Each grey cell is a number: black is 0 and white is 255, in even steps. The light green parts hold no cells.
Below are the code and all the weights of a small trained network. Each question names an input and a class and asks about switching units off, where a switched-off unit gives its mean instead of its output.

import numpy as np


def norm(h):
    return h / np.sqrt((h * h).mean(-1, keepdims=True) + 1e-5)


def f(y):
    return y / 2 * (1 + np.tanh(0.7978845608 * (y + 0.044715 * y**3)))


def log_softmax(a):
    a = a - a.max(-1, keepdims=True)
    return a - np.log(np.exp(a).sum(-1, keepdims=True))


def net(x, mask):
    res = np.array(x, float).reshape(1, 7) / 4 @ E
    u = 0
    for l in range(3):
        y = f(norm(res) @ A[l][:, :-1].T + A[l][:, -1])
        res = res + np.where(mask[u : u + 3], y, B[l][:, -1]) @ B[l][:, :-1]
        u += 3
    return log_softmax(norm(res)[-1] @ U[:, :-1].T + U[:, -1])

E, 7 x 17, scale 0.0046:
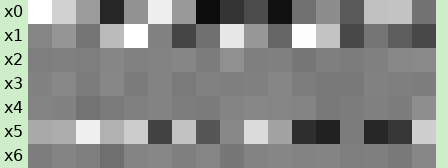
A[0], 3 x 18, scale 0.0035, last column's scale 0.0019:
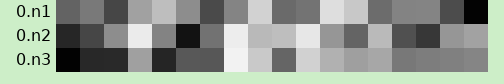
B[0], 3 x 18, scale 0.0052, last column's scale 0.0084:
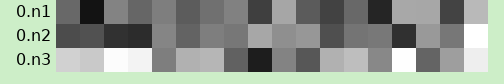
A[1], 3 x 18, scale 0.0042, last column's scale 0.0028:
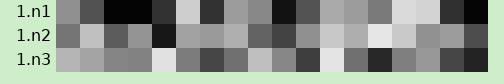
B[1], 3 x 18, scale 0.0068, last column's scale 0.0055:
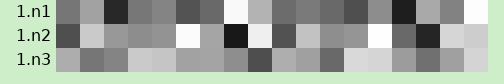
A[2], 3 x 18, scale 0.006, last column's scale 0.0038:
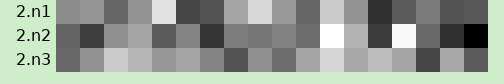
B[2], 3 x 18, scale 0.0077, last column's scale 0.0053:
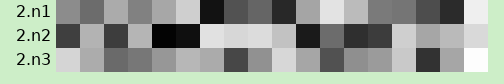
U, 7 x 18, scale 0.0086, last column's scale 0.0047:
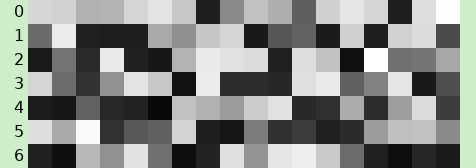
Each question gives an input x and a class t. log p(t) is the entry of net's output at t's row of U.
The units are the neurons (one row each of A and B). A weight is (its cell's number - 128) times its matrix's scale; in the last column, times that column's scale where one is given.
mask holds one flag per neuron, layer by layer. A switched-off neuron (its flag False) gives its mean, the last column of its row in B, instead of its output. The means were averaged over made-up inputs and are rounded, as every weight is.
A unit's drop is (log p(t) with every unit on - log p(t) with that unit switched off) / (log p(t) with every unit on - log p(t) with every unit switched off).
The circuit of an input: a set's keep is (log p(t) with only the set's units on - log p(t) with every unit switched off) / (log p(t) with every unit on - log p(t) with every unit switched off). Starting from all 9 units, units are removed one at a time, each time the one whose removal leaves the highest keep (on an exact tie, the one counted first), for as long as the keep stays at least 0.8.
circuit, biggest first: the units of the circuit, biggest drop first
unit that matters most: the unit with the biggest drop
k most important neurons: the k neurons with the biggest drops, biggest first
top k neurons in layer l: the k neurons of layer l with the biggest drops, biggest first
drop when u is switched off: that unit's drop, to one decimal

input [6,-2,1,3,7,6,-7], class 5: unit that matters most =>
1.n2
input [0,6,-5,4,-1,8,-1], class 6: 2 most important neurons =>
[0.n3; 1.n2]
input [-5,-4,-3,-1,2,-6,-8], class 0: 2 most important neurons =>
[0.n3; 1.n2]
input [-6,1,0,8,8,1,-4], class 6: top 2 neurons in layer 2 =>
[2.n2; 2.n3]
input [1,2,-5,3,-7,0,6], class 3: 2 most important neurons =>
[0.n3; 0.n1]
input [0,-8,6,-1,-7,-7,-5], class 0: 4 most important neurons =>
[1.n2; 0.n2; 0.n1; 0.n3]
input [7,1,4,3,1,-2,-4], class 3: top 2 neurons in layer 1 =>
[1.n1; 1.n2]
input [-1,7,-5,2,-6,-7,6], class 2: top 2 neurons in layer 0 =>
[0.n1; 0.n2]
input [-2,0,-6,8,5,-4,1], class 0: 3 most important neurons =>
[0.n3; 1.n2; 2.n3]
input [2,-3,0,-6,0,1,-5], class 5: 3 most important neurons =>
[0.n3; 1.n2; 1.n1]
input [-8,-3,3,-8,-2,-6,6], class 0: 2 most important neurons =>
[0.n3; 1.n2]
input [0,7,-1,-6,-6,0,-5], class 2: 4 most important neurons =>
[0.n1; 2.n2; 1.n1; 0.n2]
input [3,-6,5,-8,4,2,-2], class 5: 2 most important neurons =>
[0.n3; 1.n1]
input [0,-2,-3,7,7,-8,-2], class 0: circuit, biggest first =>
[1.n2]
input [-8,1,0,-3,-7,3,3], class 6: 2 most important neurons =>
[0.n2; 2.n2]
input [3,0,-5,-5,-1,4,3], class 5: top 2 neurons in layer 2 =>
[2.n3; 2.n1]
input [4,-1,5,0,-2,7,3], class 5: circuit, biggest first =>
[1.n2; 2.n3]
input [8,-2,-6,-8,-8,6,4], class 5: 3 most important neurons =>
[1.n2; 0.n3; 2.n3]
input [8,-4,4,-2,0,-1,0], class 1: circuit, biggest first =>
[0.n3; 1.n1]
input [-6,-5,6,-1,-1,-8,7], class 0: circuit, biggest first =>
[0.n3]
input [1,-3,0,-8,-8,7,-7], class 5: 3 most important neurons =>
[1.n1; 0.n2; 1.n2]
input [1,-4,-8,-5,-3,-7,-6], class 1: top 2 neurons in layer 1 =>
[1.n1; 1.n3]
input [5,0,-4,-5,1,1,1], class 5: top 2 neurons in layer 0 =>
[0.n3; 0.n2]
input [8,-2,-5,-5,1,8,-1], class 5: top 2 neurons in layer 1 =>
[1.n2; 1.n3]
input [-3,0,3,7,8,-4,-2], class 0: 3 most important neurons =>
[0.n3; 1.n2; 2.n3]
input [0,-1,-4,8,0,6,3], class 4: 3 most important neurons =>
[0.n3; 2.n1; 2.n3]
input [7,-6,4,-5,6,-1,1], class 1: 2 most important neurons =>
[0.n3; 1.n1]
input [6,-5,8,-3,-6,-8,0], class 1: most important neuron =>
[1.n1]
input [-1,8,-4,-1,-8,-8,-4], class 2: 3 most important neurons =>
[2.n2; 0.n1; 0.n2]
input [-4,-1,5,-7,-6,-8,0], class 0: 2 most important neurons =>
[0.n3; 1.n2]
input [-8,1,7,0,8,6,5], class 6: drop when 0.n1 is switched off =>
0.2
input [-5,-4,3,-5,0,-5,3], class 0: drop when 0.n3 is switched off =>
2.0
